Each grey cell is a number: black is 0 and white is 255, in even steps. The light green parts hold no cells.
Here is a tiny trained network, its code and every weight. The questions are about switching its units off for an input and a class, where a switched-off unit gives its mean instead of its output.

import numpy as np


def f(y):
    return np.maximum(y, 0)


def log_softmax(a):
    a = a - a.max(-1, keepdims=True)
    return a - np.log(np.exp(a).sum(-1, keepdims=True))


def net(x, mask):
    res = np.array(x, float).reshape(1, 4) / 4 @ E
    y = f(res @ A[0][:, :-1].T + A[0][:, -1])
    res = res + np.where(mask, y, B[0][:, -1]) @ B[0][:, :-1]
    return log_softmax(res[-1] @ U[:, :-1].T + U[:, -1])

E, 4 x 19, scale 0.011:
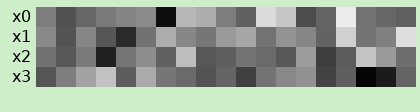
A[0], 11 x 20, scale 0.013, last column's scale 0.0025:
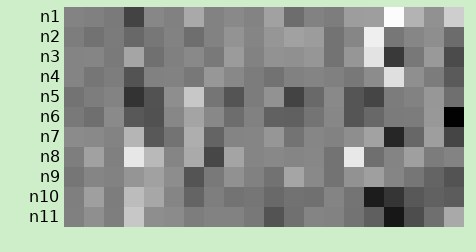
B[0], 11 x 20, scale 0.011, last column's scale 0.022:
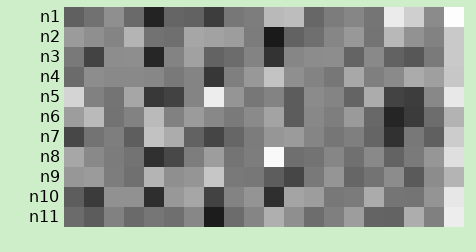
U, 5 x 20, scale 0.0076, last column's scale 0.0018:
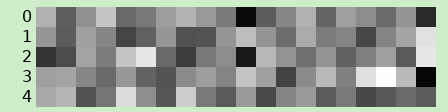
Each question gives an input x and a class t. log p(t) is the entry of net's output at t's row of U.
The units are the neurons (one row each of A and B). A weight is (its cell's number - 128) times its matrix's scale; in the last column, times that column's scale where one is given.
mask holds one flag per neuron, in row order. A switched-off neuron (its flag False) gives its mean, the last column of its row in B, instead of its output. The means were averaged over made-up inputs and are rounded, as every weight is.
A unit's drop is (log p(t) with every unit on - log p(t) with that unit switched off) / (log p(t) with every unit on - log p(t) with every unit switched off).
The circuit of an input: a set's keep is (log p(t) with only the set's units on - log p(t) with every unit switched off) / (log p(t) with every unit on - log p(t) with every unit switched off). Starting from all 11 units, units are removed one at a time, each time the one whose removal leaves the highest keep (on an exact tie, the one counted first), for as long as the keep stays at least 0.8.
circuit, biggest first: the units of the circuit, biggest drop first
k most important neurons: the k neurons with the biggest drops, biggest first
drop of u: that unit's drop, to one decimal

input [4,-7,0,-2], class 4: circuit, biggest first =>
[n1 n9]
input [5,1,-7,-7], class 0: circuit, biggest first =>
[n2]
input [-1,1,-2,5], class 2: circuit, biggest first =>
[n8 n5 n7]
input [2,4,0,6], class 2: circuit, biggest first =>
[n8 n5]
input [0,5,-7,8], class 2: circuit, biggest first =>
[n7 n5]
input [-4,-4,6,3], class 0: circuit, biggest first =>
[n1 n8]
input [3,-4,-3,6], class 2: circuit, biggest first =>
[n5 n10]
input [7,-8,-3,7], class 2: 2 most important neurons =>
[n5 n10]
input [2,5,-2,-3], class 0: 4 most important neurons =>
[n2 n3 n11 n8]
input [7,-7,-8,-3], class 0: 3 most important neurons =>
[n9 n2 n1]
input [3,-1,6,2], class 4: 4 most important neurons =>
[n1 n10 n11 n3]
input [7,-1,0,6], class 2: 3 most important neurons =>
[n5 n11 n8]
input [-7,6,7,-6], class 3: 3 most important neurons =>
[n1 n10 n3]
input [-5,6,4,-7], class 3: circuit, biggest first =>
[n1]
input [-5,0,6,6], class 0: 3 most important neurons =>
[n5 n1 n8]
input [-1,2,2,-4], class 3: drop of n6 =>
0.0
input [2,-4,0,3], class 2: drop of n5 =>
0.3
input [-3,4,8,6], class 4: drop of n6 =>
0.3
